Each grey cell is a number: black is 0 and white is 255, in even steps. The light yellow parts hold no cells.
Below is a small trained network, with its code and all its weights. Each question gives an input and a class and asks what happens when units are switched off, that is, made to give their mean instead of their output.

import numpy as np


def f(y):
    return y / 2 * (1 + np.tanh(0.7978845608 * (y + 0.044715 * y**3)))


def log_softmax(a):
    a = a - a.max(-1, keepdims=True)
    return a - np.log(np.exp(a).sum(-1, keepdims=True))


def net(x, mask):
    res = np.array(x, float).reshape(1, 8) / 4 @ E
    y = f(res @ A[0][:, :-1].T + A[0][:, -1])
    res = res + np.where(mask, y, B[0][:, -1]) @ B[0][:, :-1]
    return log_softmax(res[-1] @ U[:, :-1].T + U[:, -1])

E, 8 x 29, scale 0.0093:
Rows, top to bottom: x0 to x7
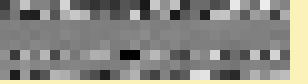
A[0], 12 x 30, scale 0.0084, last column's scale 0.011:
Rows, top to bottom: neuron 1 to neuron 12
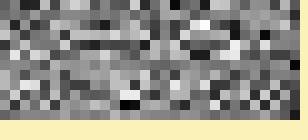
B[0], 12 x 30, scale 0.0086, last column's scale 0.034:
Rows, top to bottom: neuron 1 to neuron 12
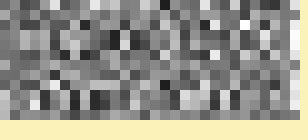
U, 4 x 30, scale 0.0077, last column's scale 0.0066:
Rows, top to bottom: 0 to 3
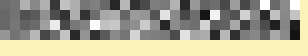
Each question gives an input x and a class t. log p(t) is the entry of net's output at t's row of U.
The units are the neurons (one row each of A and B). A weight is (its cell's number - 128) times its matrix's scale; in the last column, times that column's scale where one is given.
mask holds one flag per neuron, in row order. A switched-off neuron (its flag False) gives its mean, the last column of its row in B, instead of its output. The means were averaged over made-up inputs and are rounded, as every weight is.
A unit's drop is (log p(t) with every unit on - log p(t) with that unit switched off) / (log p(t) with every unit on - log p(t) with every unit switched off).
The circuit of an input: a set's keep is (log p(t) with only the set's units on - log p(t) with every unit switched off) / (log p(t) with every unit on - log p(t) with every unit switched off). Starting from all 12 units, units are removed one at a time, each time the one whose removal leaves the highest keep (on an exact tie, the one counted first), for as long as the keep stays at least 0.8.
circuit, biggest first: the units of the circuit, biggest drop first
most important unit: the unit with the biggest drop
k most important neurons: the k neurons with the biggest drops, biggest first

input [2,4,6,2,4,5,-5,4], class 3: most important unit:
neuron 11
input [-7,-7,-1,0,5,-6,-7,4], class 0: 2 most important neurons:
(neuron 4; neuron 1)
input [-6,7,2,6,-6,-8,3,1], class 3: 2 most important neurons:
(neuron 10; neuron 9)
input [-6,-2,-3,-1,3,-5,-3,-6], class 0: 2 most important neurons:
(neuron 4; neuron 3)
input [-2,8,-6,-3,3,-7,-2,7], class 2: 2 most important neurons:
(neuron 1; neuron 6)
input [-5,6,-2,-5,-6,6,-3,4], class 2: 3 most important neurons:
(neuron 1; neuron 10; neuron 5)
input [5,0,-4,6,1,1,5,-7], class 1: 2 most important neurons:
(neuron 6; neuron 4)
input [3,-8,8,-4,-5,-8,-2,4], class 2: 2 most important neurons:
(neuron 9; neuron 11)
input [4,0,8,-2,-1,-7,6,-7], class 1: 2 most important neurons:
(neuron 6; neuron 11)
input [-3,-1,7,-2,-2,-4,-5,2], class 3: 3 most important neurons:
(neuron 5; neuron 10; neuron 6)
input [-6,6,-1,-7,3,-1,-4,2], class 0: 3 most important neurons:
(neuron 4; neuron 9; neuron 8)
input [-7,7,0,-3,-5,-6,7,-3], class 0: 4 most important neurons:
(neuron 4; neuron 9; neuron 8; neuron 11)
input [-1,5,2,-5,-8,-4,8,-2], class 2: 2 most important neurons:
(neuron 1; neuron 11)
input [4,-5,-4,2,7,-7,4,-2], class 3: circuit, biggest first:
(neuron 10)
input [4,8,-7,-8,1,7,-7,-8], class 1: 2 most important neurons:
(neuron 6; neuron 9)
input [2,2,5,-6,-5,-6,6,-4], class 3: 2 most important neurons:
(neuron 10; neuron 3)
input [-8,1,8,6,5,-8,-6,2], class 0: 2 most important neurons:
(neuron 4; neuron 11)
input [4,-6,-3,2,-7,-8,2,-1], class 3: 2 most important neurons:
(neuron 10; neuron 1)
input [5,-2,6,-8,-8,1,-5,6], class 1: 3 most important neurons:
(neuron 3; neuron 4; neuron 8)
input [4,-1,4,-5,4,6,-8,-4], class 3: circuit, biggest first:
(neuron 11)
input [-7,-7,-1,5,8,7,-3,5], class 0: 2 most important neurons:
(neuron 4; neuron 1)
